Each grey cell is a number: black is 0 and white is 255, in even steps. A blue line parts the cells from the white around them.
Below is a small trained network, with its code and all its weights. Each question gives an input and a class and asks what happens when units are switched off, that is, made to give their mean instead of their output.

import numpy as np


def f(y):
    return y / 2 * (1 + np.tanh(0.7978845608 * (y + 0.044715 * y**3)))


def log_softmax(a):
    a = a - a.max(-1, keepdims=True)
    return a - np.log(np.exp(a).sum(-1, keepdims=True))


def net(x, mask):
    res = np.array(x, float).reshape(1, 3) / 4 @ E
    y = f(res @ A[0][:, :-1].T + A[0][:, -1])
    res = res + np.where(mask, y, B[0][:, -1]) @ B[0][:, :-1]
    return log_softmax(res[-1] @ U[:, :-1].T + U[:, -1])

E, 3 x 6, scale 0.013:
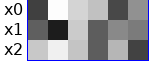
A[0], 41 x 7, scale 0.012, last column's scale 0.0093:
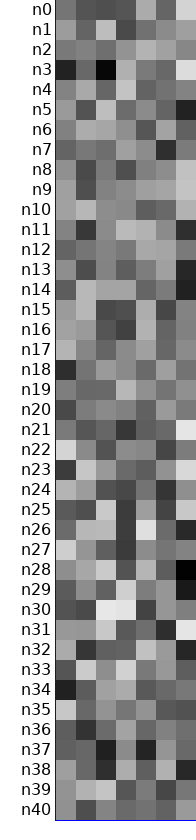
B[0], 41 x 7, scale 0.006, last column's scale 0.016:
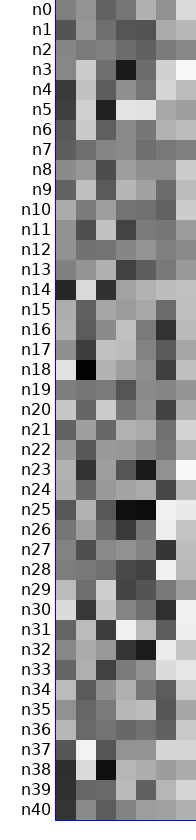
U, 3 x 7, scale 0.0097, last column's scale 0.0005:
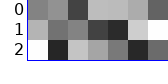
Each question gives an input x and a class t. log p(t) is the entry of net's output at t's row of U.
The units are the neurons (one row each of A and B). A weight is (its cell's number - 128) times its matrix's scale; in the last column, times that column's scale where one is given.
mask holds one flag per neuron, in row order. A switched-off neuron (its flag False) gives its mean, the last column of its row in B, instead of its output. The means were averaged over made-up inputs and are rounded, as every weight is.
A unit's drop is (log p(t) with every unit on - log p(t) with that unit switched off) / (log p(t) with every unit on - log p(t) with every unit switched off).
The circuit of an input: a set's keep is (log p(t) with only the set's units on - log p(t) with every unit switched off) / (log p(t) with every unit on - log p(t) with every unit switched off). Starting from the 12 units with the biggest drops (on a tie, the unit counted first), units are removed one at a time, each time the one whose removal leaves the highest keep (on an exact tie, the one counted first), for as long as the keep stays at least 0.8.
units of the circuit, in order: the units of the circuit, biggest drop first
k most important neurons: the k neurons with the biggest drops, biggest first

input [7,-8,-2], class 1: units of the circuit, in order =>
[n23]
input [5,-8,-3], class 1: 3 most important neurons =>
[n23 n31 n29]
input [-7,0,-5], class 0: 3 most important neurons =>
[n38 n21 n23]
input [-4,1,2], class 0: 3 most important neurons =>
[n30 n23 n18]
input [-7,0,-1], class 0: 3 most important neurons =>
[n23 n21 n9]
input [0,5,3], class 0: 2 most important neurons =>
[n31 n23]
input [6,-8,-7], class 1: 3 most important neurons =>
[n29 n23 n3]
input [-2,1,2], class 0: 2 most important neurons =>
[n30 n23]
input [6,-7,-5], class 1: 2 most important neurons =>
[n23 n29]
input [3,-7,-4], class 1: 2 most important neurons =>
[n31 n29]
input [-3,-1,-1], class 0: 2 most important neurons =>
[n23 n25]
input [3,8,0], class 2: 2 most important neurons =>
[n30 n3]
